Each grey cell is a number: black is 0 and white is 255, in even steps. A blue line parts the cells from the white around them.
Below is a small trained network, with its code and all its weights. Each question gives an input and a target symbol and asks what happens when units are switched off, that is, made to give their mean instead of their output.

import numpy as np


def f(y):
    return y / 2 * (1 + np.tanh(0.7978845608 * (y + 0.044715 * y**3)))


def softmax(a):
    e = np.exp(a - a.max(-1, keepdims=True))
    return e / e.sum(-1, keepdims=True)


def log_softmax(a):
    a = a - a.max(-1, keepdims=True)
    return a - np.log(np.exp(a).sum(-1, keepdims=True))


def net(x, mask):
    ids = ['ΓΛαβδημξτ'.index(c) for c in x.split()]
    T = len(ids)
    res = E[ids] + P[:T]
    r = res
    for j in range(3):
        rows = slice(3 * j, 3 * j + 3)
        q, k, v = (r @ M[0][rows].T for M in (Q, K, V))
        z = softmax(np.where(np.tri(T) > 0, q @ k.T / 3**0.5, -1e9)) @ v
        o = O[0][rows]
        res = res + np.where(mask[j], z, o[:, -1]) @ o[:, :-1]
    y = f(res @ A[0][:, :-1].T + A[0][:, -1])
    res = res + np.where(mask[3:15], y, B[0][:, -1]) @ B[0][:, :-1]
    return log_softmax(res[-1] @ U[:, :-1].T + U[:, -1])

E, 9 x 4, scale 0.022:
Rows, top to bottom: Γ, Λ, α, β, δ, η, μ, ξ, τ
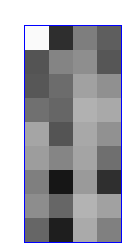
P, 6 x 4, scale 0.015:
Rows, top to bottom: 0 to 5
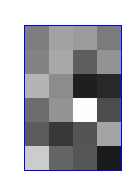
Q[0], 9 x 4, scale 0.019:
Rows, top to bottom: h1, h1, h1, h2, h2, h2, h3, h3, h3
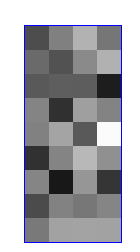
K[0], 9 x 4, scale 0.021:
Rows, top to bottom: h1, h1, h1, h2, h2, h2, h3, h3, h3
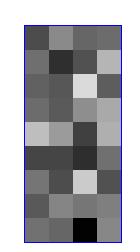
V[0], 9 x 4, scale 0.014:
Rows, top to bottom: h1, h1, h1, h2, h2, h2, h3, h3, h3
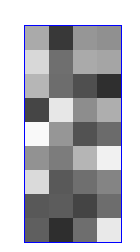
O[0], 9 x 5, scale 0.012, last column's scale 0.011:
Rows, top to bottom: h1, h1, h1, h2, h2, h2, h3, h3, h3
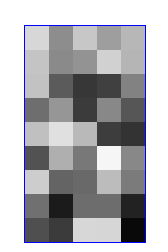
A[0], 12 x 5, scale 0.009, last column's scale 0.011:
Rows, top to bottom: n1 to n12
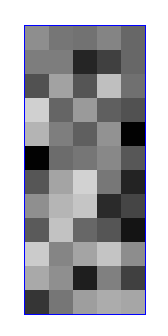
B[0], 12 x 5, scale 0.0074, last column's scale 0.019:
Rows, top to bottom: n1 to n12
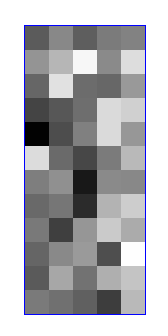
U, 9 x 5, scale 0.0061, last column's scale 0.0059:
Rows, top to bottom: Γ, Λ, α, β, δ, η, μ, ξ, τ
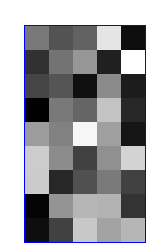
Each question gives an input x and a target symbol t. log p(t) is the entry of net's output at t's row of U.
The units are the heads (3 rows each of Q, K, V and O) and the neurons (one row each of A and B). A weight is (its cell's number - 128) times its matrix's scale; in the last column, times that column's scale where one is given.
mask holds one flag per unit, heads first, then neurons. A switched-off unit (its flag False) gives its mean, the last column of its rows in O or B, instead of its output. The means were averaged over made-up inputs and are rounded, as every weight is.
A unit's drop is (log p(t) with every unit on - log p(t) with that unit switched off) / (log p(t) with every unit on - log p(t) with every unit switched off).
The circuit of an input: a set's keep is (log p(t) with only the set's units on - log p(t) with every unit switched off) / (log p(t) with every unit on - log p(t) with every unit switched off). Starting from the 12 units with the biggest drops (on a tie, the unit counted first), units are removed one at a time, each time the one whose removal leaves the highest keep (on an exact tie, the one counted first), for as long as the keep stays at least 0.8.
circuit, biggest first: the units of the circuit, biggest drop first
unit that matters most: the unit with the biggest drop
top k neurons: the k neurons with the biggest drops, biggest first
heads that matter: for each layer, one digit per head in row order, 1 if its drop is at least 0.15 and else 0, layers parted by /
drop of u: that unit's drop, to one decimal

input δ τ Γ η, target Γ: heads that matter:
001
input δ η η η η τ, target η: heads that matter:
001
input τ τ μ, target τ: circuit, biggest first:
(h3)
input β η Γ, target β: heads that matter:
010
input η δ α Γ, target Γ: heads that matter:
101
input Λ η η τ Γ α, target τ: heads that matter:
111
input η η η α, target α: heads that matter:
010
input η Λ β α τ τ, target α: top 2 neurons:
(n6, n2)
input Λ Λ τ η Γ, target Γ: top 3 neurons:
(n5, n4, n11)
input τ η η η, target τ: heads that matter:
011
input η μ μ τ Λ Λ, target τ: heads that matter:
111
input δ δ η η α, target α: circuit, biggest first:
(h2, n6, n2, n12)
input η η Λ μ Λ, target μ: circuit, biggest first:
(h2, h1)
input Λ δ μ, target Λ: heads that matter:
100
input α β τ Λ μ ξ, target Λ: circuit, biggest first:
(h3)
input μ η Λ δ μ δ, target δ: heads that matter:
100
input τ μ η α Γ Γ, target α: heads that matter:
110
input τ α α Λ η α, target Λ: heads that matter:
001
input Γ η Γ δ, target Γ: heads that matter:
101
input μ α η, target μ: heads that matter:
011
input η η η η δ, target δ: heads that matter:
110
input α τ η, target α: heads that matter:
111
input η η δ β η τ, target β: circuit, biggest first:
(h2)
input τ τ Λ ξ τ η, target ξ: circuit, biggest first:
(h2, h1, h3)
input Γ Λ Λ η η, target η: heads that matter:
001
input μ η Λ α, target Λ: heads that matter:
100
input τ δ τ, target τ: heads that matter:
101
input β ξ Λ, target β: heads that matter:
110
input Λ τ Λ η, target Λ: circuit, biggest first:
(h1)
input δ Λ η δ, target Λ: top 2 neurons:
(n4, n8)
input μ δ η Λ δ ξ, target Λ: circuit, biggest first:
(h3, h1)
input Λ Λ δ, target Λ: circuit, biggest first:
(h1, h3)
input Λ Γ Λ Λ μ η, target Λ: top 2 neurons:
(n2, n4)
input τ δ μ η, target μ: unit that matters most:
h3
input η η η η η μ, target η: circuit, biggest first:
(h3, n10)
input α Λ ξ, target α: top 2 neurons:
(n2, n6)
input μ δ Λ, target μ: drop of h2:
0.5
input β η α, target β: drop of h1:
0.3
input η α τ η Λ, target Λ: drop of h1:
0.3
